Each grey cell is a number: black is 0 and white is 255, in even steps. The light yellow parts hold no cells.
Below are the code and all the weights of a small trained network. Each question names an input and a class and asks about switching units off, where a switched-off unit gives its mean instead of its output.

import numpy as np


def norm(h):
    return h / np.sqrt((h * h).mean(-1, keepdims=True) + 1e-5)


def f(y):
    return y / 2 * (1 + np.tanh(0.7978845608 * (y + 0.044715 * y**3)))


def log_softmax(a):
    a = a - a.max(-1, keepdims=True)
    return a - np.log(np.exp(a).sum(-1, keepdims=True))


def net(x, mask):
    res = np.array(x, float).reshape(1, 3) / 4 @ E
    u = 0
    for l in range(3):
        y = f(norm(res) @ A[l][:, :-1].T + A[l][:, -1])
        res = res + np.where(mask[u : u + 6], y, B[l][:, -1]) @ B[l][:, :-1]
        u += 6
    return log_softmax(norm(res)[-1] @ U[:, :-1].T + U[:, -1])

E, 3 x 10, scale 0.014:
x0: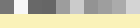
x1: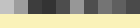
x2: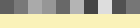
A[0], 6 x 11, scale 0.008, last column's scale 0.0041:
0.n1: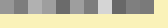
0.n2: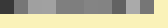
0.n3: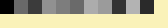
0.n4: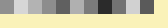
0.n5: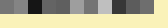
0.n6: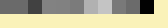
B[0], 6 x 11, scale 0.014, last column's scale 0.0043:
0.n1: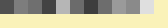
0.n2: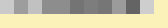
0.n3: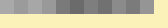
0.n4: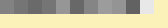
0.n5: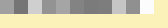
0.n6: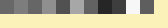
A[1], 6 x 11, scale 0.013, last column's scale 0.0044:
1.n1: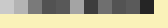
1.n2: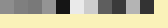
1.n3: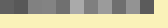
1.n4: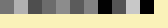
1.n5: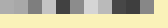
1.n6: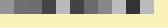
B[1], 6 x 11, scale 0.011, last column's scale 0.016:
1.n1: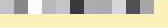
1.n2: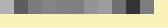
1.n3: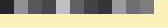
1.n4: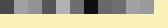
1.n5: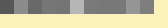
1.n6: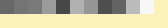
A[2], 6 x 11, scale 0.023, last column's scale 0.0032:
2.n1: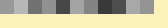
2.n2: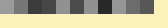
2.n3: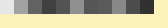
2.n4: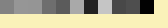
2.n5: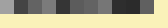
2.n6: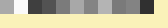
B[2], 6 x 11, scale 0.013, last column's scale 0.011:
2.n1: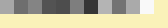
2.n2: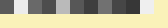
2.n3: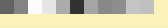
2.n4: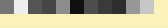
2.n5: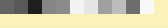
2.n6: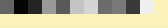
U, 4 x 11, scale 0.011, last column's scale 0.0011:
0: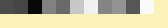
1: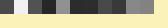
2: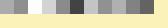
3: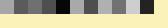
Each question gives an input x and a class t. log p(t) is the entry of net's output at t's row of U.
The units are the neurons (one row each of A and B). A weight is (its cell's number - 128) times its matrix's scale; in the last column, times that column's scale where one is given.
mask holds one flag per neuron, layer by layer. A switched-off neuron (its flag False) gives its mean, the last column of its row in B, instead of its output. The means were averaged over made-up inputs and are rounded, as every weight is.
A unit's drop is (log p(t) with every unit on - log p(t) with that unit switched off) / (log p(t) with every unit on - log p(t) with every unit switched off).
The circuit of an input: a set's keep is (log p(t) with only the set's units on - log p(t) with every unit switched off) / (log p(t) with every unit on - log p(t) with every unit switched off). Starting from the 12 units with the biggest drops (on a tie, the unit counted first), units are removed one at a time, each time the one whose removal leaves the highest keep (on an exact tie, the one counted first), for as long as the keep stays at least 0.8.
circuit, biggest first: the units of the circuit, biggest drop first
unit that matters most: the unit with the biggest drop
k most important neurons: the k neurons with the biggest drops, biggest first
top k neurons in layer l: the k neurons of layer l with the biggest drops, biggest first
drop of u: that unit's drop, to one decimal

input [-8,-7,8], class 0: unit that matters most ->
2.n5
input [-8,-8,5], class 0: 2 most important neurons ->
[0.n5; 1.n1]
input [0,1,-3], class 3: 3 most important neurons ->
[2.n1; 1.n6; 2.n4]
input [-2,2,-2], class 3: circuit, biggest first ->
[1.n6; 2.n1]
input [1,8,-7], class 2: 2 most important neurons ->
[2.n3; 1.n1]
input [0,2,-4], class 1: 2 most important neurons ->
[2.n2; 0.n5]
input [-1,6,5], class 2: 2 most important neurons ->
[1.n1; 2.n2]
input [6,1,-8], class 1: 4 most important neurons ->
[2.n2; 2.n5; 1.n4; 2.n1]
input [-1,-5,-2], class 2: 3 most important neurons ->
[1.n6; 2.n5; 2.n6]
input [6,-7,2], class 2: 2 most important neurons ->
[2.n5; 0.n2]
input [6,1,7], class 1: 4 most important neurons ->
[2.n4; 2.n5; 0.n1; 1.n6]
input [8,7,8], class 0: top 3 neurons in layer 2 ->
[2.n6; 2.n2; 2.n1]
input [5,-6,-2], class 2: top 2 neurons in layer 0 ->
[0.n2; 0.n3]
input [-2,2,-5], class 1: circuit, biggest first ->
[2.n2]
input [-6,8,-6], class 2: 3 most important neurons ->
[2.n3; 1.n1; 2.n6]
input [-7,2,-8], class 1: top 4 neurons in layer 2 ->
[2.n2; 2.n6; 2.n1; 2.n3]
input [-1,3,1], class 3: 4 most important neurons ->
[0.n5; 1.n6; 0.n2; 1.n1]
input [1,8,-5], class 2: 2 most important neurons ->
[1.n1; 2.n3]
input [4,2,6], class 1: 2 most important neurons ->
[2.n4; 2.n5]
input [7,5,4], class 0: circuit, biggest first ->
[2.n6]
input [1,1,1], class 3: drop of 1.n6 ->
0.2
